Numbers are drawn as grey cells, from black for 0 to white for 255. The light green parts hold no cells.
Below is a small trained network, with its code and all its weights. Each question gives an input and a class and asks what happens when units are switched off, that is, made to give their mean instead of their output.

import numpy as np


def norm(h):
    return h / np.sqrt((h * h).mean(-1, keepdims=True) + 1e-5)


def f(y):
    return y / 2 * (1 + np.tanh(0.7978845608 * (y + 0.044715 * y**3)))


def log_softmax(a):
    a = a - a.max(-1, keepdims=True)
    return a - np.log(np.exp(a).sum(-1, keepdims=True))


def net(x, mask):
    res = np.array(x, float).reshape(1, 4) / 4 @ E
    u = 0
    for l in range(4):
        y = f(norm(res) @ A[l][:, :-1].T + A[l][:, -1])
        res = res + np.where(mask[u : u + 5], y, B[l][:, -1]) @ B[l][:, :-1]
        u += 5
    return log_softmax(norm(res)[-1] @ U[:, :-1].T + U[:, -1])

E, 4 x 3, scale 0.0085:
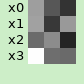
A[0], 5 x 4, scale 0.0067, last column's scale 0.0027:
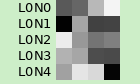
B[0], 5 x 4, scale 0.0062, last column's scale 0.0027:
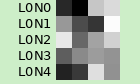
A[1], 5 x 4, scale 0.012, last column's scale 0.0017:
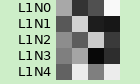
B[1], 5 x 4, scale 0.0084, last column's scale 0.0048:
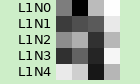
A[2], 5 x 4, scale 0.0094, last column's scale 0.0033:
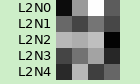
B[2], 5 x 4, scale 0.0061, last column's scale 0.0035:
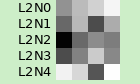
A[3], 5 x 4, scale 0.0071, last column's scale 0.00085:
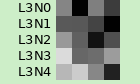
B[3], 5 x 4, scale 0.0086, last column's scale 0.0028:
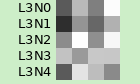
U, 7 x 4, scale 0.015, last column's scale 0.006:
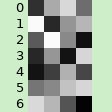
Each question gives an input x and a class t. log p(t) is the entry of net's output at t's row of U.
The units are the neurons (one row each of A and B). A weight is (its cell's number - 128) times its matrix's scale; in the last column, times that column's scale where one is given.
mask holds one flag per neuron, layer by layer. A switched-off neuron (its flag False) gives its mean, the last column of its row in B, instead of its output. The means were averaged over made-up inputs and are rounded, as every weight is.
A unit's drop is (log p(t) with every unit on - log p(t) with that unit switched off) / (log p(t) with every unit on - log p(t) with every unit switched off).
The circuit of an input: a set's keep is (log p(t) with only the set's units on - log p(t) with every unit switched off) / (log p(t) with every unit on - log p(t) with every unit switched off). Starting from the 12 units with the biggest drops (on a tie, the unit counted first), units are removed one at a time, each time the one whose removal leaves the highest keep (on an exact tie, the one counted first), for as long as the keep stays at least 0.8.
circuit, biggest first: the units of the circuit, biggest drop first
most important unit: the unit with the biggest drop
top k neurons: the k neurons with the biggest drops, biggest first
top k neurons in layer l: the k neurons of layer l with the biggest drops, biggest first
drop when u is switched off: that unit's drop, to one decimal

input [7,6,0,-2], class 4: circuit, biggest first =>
(L2N4 L1N0)
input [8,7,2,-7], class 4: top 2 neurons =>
(L1N0 L1N4)
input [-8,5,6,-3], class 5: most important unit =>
L1N3
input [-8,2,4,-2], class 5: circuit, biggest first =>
(L1N3 L1N1)
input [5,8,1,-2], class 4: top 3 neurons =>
(L2N4 L1N4 L3N0)
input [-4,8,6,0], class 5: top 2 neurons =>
(L1N0 L1N3)
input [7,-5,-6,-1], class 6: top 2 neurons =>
(L0N1 L0N0)
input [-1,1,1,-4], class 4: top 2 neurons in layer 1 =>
(L1N3 L1N4)
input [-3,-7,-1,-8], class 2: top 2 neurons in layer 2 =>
(L2N4 L2N0)
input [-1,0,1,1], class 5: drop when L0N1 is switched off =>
0.3
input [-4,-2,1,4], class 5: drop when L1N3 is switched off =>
0.3
